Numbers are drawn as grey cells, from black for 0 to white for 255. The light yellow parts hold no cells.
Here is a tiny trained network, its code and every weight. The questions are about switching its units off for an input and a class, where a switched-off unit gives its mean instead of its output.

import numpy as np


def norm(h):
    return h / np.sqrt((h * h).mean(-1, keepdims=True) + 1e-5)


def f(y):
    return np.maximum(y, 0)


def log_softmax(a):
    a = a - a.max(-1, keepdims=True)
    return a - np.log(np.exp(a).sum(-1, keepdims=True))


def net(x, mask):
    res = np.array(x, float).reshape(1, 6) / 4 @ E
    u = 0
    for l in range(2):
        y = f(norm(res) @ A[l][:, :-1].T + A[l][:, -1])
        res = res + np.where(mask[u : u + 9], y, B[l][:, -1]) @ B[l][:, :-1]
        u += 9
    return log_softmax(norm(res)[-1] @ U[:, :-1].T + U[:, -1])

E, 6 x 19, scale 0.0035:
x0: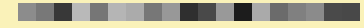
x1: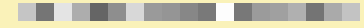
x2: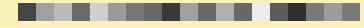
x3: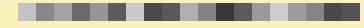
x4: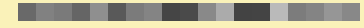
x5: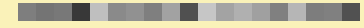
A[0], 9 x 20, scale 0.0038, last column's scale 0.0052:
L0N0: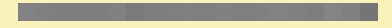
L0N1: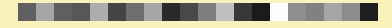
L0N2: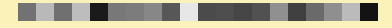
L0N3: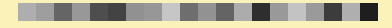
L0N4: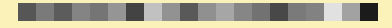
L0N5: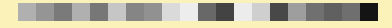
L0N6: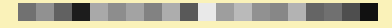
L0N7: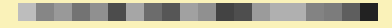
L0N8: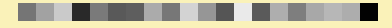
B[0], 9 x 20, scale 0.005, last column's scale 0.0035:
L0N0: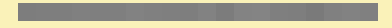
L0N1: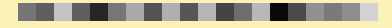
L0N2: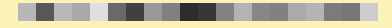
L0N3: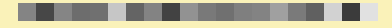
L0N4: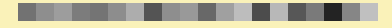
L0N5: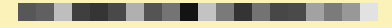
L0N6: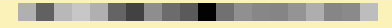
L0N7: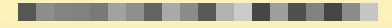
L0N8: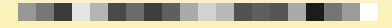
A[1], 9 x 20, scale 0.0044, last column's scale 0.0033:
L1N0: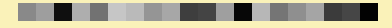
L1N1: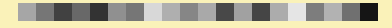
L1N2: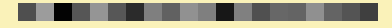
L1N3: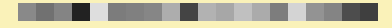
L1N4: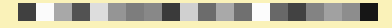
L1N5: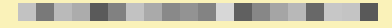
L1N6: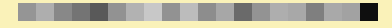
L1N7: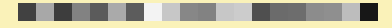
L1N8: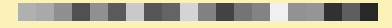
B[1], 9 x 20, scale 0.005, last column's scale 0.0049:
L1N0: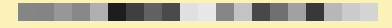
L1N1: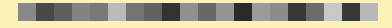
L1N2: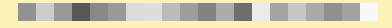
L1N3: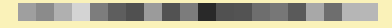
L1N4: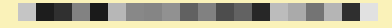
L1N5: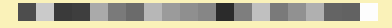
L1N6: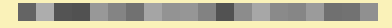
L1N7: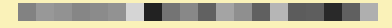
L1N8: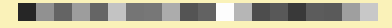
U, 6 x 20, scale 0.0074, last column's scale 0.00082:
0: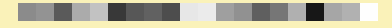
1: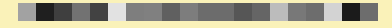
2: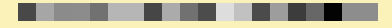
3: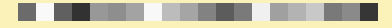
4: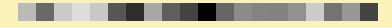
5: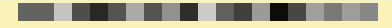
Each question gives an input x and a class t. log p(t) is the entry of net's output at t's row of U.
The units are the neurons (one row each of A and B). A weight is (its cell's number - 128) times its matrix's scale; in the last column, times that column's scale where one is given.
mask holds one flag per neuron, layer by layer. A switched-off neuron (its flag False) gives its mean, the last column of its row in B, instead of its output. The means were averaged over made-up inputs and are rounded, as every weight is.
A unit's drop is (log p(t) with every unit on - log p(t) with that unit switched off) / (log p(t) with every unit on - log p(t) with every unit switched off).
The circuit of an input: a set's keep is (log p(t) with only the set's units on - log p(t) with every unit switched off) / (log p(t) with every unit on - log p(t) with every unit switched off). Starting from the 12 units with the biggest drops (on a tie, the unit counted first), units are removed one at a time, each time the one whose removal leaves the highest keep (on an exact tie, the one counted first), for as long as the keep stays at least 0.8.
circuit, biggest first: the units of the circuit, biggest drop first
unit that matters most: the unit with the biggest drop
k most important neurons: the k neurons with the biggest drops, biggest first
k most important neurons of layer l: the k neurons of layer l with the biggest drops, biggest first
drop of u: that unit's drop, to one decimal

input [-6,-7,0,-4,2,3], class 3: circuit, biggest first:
L1N2
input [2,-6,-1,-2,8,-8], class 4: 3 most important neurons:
L0N2, L0N5, L1N5
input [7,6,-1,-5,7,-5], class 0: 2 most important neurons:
L1N0, L0N5
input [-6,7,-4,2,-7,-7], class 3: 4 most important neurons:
L1N5, L1N0, L0N1, L0N6
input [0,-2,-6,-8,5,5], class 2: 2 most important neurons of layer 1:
L1N7, L1N4
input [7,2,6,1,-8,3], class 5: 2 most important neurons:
L0N5, L0N8
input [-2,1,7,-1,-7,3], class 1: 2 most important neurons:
L1N4, L0N1
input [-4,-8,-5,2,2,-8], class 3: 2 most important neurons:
L1N2, L0N6
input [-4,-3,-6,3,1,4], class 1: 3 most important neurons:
L0N3, L1N1, L1N0
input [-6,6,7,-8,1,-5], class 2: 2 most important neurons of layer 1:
L1N7, L1N0
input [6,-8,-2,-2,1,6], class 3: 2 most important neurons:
L1N2, L0N8
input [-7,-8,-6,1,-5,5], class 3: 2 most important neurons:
L1N2, L1N0
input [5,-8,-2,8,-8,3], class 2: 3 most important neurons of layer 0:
L0N7, L0N1, L0N3
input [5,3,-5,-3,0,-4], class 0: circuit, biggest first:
L1N0
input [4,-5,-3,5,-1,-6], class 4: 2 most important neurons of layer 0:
L0N2, L0N4
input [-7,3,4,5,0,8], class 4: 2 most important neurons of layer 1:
L1N3, L1N0
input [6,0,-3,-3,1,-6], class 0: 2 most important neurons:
L1N0, L0N6
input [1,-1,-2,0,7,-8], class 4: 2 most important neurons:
L0N2, L0N5
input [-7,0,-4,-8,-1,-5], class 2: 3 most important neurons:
L0N4, L1N7, L1N0
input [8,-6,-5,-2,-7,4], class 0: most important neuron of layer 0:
L0N1
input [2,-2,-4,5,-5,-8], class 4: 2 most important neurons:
L0N2, L1N4
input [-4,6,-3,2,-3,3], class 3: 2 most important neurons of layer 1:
L1N5, L1N0
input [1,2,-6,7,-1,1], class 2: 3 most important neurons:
L1N8, L0N7, L1N4
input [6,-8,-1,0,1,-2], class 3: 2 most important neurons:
L1N2, L0N8
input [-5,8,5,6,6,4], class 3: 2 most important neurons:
L1N5, L0N5
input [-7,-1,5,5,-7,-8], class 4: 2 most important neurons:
L0N2, L1N0
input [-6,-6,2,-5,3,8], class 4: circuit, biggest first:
L1N3
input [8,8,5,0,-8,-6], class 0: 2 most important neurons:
L1N0, L1N2
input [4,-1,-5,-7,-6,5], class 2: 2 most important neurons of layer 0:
L0N4, L0N1
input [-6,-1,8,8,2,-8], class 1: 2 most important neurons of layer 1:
L1N4, L1N0
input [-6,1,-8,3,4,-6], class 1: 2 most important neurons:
L0N3, L1N1
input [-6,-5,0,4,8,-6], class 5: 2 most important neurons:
L0N1, L1N0
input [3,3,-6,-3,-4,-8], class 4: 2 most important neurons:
L0N2, L1N4
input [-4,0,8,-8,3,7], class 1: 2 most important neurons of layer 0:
L0N7, L0N2
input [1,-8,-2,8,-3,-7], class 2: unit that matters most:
L1N8
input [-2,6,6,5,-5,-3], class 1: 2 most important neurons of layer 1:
L1N4, L1N2
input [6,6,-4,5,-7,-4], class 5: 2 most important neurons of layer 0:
L0N5, L0N8
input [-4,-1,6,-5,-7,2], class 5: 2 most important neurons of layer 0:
L0N5, L0N3
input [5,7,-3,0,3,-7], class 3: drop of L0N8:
0.1
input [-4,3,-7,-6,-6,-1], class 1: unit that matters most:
L0N3
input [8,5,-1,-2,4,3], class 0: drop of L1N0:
1.6
